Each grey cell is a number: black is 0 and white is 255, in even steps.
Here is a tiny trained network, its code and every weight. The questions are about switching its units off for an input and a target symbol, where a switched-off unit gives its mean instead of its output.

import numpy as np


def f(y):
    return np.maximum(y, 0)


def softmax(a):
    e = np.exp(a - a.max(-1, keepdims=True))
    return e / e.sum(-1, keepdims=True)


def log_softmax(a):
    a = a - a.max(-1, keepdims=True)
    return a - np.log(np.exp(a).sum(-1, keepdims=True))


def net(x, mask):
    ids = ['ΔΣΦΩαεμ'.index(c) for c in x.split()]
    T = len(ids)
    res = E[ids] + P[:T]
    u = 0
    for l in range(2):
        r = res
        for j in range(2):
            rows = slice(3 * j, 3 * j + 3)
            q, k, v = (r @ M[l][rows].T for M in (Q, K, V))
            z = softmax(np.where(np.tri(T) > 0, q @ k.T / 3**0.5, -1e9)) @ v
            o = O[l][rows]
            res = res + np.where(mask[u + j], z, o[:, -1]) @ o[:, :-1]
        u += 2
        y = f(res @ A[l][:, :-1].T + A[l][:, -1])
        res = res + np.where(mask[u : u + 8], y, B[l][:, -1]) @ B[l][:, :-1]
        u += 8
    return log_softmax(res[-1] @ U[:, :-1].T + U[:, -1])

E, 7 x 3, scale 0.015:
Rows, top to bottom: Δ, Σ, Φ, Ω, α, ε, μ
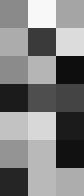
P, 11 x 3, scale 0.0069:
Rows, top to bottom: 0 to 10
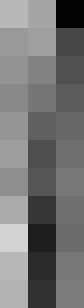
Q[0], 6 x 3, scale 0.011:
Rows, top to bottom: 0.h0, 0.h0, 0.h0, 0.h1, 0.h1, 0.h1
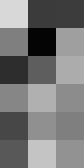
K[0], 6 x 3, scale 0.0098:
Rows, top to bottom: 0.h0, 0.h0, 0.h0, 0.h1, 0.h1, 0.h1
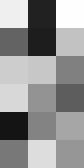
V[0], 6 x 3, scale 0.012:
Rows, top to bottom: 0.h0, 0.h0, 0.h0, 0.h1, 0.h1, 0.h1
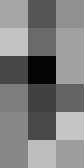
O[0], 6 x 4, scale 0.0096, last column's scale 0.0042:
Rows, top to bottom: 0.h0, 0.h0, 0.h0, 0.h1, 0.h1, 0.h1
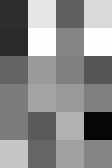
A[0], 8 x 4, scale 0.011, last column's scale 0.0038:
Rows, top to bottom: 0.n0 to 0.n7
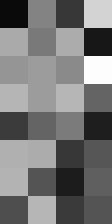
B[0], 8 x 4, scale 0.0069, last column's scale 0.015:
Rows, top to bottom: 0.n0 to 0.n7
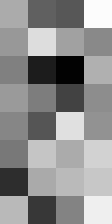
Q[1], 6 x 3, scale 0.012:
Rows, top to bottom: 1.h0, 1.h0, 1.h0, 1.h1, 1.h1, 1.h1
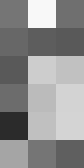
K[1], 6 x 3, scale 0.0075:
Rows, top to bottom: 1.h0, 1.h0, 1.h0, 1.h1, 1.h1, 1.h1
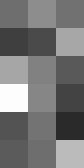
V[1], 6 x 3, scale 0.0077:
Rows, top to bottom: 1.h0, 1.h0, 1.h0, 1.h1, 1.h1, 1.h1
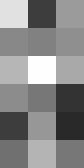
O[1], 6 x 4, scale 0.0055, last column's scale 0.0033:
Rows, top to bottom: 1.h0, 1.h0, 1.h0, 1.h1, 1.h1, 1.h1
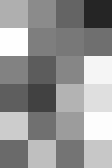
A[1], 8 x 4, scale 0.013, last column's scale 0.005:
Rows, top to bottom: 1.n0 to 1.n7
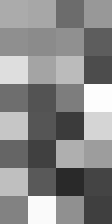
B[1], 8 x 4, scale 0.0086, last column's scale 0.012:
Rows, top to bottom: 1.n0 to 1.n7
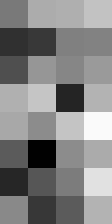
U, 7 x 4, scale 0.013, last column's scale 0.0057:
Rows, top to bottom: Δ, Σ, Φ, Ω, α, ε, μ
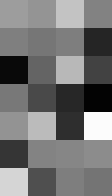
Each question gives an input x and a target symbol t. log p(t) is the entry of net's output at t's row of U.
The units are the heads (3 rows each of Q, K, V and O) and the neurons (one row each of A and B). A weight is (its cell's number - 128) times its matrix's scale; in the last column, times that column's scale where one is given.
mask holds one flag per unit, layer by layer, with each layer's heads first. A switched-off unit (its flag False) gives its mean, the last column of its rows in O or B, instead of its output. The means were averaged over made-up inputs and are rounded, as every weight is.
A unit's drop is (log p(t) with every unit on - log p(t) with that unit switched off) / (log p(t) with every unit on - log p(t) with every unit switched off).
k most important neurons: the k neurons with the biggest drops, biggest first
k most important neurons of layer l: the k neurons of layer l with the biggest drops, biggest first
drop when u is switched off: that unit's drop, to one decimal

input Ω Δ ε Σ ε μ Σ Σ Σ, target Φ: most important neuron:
[1.n5]
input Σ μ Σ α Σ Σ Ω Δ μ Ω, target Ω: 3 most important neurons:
[0.n7, 1.n3, 0.n0]
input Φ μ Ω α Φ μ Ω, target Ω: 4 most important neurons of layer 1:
[1.n3, 1.n5, 1.n0, 1.n4]
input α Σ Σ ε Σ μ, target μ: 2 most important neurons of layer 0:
[0.n5, 0.n6]
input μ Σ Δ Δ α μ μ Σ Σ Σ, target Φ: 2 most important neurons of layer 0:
[0.n4, 0.n7]
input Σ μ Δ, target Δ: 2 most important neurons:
[1.n4, 0.n1]
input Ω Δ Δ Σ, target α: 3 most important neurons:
[0.n6, 1.n6, 1.n4]
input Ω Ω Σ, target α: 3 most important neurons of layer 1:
[1.n6, 1.n4, 1.n5]
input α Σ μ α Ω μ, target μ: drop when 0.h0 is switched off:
0.3
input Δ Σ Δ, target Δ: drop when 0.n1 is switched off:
0.1
